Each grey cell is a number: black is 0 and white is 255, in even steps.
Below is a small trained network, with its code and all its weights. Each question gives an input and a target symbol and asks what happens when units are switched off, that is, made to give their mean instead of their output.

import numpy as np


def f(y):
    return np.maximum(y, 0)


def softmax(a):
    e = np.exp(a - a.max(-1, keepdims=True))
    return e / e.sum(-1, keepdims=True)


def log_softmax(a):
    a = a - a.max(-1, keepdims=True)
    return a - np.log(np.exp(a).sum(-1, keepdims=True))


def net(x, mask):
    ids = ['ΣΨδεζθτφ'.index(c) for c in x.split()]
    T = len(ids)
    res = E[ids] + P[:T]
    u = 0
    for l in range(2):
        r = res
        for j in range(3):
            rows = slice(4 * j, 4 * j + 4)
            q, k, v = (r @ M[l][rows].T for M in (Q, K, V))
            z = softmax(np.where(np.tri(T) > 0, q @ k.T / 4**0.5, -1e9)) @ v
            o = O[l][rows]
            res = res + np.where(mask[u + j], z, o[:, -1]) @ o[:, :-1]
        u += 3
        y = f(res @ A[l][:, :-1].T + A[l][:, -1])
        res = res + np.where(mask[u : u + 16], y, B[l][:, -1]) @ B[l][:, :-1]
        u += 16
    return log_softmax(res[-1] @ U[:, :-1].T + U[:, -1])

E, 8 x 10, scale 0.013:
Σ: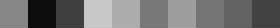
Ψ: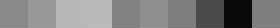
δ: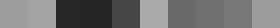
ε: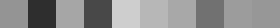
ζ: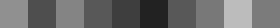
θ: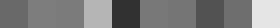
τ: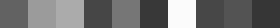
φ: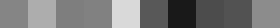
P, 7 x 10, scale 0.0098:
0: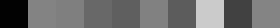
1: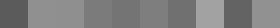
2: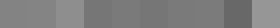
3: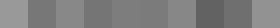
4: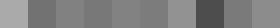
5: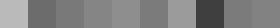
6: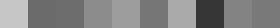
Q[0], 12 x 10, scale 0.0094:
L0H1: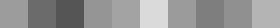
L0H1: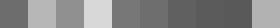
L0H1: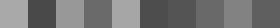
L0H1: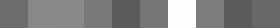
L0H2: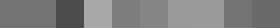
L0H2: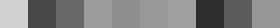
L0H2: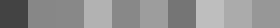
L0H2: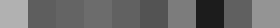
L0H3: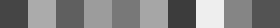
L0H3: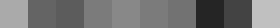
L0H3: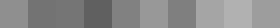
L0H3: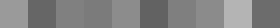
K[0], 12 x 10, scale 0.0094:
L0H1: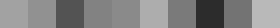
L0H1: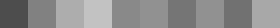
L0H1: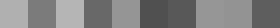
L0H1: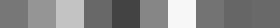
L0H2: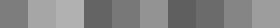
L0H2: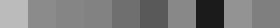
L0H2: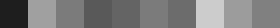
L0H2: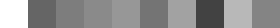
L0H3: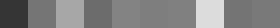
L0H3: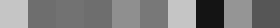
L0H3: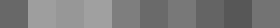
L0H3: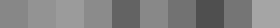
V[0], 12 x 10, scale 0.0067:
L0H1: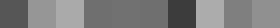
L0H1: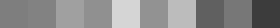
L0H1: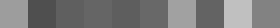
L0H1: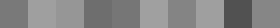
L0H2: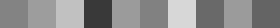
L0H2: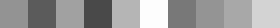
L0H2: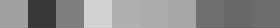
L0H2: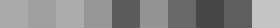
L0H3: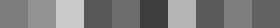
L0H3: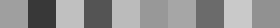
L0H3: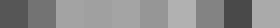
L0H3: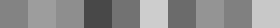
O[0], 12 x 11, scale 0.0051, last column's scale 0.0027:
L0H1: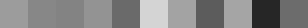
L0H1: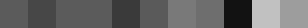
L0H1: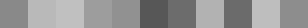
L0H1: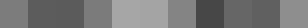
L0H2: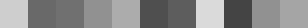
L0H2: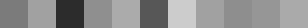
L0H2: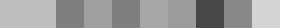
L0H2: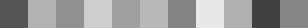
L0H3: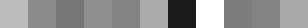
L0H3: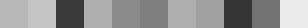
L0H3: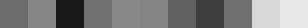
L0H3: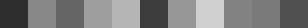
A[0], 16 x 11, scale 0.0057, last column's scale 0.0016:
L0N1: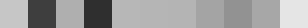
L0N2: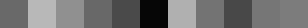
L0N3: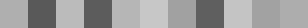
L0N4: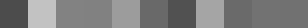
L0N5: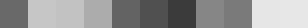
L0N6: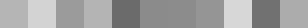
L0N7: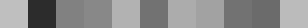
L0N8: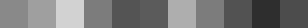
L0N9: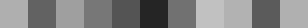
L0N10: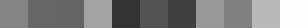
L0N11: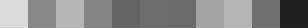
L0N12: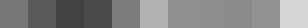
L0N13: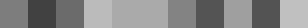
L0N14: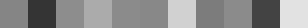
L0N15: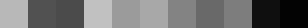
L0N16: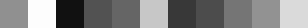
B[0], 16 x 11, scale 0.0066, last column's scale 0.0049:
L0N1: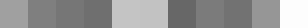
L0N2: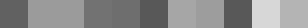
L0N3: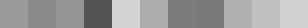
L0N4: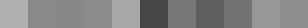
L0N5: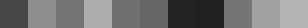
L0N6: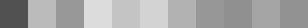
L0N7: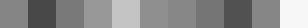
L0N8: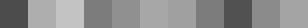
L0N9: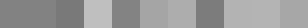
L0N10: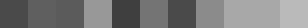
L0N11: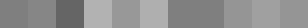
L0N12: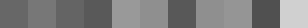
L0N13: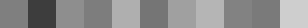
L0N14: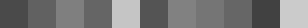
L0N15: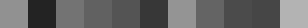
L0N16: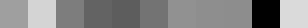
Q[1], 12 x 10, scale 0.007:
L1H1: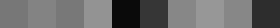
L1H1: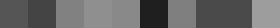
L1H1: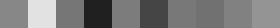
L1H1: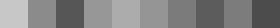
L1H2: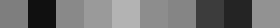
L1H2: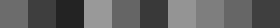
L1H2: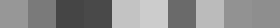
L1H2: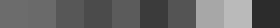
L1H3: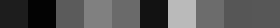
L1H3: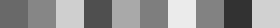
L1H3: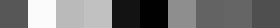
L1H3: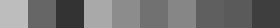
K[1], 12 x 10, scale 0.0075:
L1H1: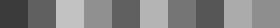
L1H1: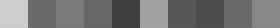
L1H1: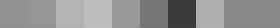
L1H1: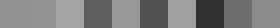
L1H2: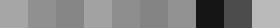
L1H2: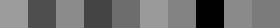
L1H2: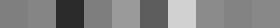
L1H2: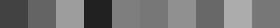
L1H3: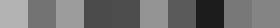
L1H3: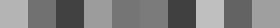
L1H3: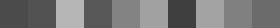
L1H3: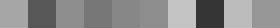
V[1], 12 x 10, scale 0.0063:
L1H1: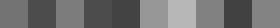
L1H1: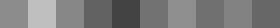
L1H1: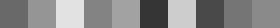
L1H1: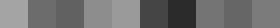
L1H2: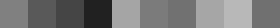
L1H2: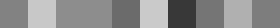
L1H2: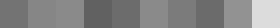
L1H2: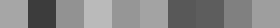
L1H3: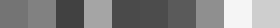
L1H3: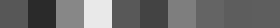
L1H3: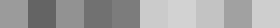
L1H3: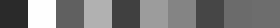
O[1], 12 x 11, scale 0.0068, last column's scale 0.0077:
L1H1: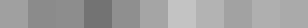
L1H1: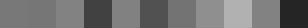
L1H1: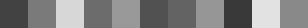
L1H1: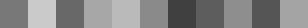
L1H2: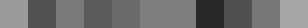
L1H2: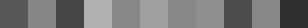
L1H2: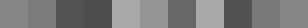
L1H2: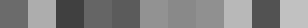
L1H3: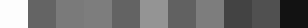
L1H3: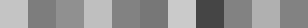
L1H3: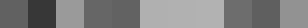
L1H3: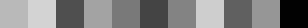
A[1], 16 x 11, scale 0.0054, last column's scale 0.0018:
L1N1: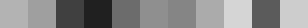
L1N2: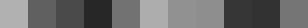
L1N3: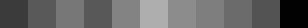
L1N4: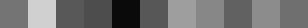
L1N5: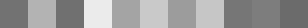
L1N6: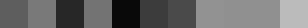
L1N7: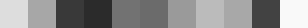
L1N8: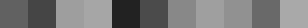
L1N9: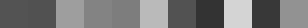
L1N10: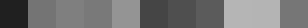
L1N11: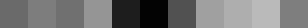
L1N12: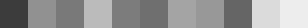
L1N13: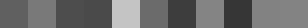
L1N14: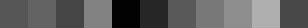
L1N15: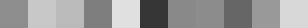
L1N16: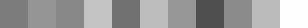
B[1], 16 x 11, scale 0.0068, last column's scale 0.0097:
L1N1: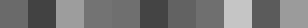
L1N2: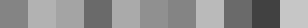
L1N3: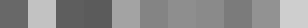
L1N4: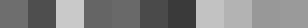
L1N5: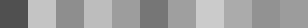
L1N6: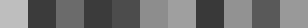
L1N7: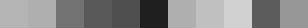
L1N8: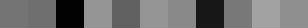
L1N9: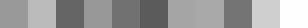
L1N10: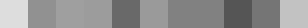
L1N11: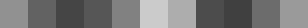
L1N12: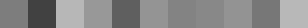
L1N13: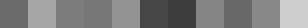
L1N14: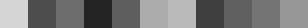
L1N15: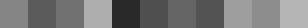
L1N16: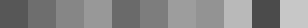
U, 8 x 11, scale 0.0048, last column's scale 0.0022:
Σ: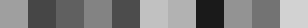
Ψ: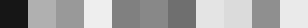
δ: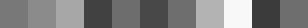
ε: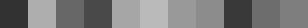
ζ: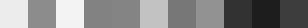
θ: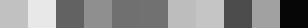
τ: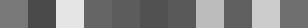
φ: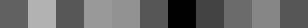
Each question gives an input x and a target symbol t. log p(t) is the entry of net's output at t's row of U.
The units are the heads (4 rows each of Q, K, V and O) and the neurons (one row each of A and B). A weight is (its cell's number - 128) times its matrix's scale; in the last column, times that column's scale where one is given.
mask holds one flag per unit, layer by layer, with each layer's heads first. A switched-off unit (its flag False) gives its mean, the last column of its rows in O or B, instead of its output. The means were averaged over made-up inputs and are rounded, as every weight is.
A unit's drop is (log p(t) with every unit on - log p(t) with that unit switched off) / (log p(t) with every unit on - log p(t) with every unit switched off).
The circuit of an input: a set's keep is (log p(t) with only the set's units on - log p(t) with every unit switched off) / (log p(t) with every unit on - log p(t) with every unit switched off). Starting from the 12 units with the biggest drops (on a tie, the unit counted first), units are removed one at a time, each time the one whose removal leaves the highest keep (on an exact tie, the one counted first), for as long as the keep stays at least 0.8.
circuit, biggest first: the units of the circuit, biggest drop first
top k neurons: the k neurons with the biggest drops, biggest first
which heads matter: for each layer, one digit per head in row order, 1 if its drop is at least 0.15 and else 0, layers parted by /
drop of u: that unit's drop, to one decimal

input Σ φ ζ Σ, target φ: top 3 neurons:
L0N16; L0N14; L1N13
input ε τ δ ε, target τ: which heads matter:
000 / 110
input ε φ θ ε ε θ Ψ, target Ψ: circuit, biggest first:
L1H2; L0H2; L1N5
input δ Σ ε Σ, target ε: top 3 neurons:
L0N3; L0N1; L0N14
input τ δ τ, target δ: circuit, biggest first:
L1H1; L1H3; L1N7; L0H3
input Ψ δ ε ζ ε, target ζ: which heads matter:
000 / 001
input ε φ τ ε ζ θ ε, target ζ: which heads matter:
010 / 001
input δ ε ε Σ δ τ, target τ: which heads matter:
100 / 000
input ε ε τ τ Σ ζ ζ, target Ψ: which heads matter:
101 / 110
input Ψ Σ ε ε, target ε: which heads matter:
000 / 001
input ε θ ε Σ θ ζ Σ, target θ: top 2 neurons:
L0N5; L0N13
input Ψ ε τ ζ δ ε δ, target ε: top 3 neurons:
L0N16; L0N3; L0N7
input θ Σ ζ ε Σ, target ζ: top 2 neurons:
L0N14; L0N9
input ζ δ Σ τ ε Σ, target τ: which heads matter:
110 / 100
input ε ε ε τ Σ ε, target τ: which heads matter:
100 / 110
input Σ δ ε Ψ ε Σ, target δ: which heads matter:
111 / 111
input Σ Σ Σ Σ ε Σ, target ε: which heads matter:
000 / 011
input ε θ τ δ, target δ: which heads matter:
000 / 000
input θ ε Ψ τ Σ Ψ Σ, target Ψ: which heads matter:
010 / 011
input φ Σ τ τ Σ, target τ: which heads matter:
000 / 100
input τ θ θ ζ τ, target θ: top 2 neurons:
L0N5; L0N10
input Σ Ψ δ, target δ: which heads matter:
100 / 001
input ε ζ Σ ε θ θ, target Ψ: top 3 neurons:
L0N6; L1N5; L0N15
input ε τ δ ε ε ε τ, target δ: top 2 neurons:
L0N2; L1N7
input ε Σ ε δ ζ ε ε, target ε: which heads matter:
011 / 001
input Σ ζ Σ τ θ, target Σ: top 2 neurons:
L0N10; L1N14
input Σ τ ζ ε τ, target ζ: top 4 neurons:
L0N10; L1N9; L1N2; L0N9
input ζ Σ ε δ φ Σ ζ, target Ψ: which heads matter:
101 / 010
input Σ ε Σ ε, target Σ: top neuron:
L0N3
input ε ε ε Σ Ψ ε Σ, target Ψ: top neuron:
L0N5
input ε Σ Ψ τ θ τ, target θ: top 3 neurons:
L0N10; L0N5; L0N2
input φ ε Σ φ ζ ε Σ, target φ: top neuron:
L0N14
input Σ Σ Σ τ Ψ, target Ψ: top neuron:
L1N5
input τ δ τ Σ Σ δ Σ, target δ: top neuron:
L0N16
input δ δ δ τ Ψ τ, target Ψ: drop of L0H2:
0.5
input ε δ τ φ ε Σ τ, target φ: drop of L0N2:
0.3
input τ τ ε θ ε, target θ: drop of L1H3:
0.8
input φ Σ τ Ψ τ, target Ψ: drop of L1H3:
0.2
